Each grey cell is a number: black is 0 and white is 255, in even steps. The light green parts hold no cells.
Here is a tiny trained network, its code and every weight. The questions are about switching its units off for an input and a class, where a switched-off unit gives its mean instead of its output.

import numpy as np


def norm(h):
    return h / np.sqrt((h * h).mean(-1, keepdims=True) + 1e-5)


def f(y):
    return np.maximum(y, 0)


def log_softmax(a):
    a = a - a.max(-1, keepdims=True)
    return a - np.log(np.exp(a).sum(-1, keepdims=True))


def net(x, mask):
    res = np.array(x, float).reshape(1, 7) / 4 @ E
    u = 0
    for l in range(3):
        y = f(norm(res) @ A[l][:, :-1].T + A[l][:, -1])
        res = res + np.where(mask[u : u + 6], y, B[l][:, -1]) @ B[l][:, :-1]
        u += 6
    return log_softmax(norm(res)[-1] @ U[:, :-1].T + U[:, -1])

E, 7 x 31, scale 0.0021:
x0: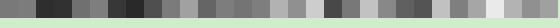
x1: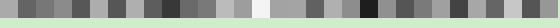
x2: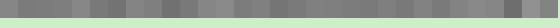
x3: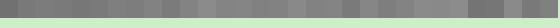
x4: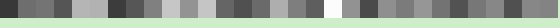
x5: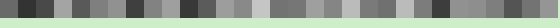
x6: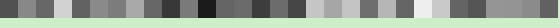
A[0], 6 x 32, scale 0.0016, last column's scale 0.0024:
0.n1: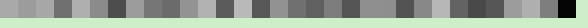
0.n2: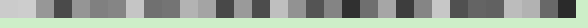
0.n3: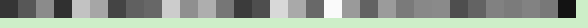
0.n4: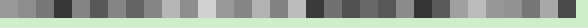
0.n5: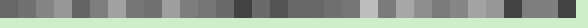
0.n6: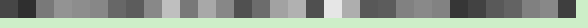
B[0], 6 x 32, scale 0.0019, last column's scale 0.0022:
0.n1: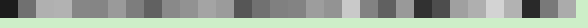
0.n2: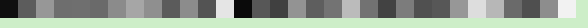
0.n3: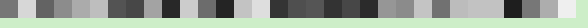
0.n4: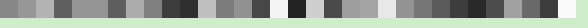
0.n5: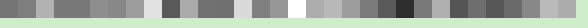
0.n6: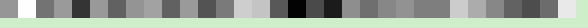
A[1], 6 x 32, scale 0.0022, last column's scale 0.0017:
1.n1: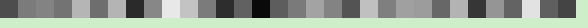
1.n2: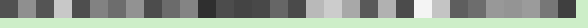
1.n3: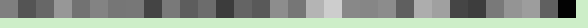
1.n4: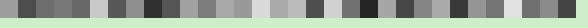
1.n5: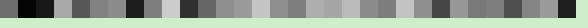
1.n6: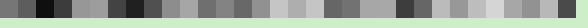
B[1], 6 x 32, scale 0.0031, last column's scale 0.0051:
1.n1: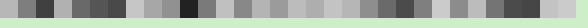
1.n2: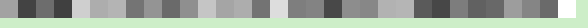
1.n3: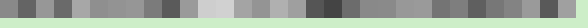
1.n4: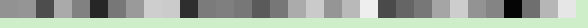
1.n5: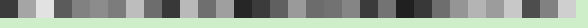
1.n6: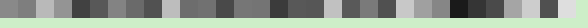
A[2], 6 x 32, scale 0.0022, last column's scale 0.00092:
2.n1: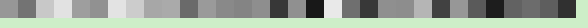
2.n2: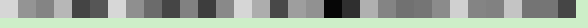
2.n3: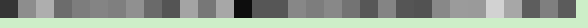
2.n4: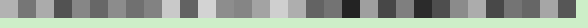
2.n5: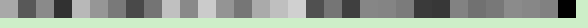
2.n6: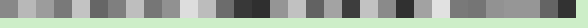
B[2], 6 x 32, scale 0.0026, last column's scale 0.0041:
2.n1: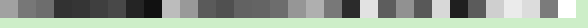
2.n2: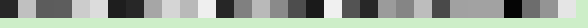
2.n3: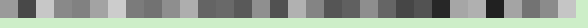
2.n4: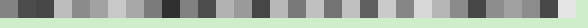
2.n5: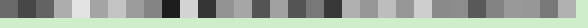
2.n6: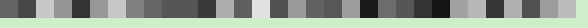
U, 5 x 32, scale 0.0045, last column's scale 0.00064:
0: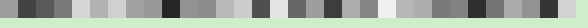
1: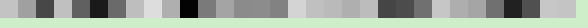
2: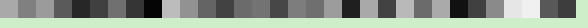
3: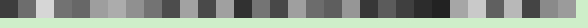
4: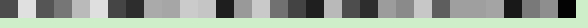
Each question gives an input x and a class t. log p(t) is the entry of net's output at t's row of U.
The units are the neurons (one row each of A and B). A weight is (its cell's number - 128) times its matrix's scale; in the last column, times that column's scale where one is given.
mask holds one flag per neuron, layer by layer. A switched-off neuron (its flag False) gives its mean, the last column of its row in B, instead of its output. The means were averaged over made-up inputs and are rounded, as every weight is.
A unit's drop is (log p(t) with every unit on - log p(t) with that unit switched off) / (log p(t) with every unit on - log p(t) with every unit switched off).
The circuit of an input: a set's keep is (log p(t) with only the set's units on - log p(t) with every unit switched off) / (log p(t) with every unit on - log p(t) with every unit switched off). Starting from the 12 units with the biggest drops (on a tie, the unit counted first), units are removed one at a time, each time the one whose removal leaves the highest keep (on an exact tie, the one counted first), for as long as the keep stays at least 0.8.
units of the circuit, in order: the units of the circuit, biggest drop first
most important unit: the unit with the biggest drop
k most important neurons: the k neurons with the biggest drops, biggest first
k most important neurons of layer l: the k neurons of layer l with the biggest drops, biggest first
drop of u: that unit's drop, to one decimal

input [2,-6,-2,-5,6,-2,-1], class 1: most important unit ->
1.n1
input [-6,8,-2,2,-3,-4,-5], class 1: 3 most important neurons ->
1.n4, 1.n2, 1.n6
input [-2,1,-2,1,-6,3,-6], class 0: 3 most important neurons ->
2.n4, 0.n4, 2.n5
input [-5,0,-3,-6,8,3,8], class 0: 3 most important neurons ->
1.n2, 2.n2, 1.n6
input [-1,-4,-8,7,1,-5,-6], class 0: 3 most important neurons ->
2.n4, 1.n5, 1.n4
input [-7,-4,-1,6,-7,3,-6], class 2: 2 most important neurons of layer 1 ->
1.n2, 1.n4
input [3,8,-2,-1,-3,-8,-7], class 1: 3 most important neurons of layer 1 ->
1.n4, 1.n2, 1.n5
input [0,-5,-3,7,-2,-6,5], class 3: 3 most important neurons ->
2.n6, 1.n4, 0.n2
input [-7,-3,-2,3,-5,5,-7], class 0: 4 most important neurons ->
2.n4, 1.n6, 2.n5, 0.n4
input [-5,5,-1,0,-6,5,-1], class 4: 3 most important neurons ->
2.n2, 1.n6, 1.n1
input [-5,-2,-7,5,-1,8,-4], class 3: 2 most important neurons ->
1.n5, 1.n6
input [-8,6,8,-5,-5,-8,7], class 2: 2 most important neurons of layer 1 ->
1.n5, 1.n1
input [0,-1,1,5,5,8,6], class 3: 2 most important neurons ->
1.n5, 2.n3
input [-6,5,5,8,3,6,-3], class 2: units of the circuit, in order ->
2.n1
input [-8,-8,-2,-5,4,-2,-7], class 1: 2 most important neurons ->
1.n1, 1.n2
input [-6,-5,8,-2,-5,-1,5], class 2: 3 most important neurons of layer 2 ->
2.n1, 2.n4, 2.n5
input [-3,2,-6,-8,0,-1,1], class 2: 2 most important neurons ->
2.n1, 1.n1
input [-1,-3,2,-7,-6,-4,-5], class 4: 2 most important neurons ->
2.n2, 1.n2
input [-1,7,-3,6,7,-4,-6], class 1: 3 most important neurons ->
1.n4, 1.n2, 2.n2
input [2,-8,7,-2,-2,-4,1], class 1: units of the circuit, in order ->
1.n1
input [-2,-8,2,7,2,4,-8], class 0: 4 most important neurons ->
2.n4, 1.n4, 2.n5, 0.n4
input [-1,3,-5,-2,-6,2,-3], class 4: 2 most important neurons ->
2.n2, 1.n2
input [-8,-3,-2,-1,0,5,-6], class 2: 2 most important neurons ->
2.n1, 1.n2
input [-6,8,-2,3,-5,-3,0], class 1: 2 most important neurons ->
1.n4, 1.n6
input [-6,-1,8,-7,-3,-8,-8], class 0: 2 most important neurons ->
2.n4, 1.n5
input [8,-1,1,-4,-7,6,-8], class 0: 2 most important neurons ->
2.n4, 2.n5
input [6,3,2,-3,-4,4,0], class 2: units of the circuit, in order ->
1.n6
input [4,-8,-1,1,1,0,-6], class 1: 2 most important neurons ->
1.n1, 1.n2
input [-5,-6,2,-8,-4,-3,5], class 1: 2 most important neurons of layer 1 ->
1.n1, 1.n6
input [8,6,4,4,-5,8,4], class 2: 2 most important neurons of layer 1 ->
1.n6, 1.n1
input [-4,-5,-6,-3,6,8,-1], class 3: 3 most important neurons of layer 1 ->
1.n5, 1.n4, 1.n6
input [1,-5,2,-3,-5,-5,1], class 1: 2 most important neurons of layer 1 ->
1.n1, 1.n5
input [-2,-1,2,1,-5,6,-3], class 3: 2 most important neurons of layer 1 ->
1.n5, 1.n2
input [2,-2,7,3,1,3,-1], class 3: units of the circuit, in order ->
1.n5
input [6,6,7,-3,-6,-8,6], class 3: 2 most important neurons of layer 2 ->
2.n6, 2.n1
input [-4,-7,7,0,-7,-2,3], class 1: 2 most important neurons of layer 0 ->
0.n6, 0.n3
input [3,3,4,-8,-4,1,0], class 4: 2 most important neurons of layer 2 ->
2.n2, 2.n1
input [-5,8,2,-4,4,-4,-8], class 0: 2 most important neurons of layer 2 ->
2.n4, 2.n5
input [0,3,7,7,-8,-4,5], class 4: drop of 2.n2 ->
1.1
